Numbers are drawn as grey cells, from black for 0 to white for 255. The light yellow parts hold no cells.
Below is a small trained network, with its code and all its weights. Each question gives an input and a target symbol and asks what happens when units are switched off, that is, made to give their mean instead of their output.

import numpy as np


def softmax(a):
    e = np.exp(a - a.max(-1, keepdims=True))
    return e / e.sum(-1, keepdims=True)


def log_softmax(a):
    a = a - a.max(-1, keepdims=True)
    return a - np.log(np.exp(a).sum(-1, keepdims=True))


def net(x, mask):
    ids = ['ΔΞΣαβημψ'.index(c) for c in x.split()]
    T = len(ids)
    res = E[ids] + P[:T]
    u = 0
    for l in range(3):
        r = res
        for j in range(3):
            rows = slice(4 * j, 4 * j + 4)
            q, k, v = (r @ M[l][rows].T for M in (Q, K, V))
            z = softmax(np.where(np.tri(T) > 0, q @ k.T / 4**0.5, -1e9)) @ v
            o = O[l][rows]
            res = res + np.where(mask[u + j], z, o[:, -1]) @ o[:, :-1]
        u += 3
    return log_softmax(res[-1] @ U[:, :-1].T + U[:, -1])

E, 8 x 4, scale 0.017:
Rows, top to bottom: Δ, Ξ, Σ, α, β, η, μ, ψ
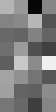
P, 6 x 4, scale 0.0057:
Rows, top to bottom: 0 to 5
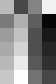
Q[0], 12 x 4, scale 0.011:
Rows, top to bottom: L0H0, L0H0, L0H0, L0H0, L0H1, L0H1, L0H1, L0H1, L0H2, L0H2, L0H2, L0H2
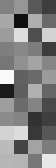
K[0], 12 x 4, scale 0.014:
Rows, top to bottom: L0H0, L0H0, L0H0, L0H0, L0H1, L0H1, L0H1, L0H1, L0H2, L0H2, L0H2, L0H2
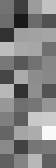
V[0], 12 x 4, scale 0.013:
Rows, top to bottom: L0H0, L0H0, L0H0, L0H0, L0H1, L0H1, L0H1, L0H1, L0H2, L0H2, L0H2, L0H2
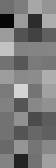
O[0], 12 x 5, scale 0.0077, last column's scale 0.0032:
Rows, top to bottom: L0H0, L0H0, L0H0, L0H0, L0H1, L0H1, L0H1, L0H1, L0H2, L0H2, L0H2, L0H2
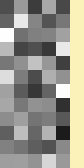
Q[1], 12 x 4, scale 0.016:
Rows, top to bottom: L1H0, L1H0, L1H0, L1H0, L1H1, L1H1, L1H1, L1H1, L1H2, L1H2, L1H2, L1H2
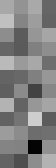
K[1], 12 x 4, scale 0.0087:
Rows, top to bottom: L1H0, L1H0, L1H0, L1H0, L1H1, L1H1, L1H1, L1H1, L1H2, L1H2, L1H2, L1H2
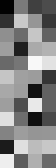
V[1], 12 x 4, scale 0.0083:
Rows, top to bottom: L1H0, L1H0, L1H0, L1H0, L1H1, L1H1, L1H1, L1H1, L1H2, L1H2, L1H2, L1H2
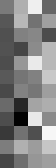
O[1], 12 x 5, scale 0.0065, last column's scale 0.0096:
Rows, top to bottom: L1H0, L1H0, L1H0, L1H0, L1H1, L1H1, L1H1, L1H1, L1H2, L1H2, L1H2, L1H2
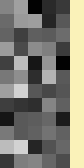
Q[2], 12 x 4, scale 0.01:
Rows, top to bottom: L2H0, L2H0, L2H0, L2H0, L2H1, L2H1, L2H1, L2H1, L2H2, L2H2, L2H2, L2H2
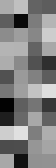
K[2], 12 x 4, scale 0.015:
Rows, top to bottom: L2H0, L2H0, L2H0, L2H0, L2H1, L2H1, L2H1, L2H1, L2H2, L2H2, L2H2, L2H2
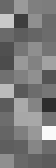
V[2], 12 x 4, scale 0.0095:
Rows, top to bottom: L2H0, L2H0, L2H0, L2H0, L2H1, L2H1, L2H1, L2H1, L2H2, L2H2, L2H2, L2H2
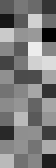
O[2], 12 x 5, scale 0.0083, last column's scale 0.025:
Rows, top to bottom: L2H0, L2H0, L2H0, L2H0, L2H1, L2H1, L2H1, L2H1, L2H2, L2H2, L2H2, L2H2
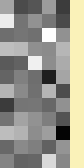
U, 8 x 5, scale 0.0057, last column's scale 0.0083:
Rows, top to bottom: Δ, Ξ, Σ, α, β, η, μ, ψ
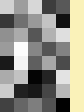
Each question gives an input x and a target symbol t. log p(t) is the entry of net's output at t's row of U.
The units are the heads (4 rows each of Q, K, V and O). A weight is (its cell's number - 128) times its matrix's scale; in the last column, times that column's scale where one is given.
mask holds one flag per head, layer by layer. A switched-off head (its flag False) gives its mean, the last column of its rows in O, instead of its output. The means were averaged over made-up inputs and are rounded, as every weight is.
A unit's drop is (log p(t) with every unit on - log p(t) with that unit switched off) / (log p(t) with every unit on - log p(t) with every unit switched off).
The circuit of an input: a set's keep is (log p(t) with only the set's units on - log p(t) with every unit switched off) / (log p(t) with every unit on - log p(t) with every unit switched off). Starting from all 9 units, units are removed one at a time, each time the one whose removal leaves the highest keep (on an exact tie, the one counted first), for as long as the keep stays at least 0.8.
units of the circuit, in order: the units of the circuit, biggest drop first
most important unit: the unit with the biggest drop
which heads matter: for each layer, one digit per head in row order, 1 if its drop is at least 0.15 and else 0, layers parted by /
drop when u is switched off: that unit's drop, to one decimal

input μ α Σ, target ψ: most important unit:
L0H2
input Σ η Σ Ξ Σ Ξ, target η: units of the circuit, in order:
L1H1; L0H1; L1H0; L2H1
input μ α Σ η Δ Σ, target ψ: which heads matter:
111 / 110 / 011
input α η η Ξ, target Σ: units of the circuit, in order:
L2H1; L2H0; L2H2
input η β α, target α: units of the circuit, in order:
L0H0; L2H2
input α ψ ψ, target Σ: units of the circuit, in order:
L2H1; L2H0; L0H0; L2H2
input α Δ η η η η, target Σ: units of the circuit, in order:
L2H1; L2H0; L2H2
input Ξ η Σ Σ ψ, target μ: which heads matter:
100 / 111 / 100
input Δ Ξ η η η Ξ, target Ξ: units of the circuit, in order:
L2H2; L2H0; L0H0
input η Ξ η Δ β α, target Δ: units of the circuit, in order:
L0H2; L1H1
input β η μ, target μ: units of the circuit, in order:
L0H2; L0H1
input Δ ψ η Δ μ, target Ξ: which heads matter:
100 / 110 / 101
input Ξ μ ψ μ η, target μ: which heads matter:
100 / 011 / 100
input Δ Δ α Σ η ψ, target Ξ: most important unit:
L2H2
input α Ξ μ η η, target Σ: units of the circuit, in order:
L2H0; L2H1; L2H2
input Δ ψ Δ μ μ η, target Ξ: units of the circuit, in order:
L2H2; L0H0; L2H0
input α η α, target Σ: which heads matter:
000 / 000 / 110
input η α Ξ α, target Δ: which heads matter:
100 / 011 / 100
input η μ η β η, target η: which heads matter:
110 / 110 / 000
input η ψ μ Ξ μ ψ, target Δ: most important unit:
L0H0
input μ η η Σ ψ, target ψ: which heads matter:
111 / 110 / 011
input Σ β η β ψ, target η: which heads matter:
110 / 111 / 111
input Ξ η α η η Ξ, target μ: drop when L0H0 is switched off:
0.6
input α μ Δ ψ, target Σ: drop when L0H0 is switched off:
0.3
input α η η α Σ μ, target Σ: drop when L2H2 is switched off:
0.1
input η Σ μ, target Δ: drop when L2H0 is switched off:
0.8
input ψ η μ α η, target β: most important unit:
L2H0
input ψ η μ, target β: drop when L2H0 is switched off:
0.7
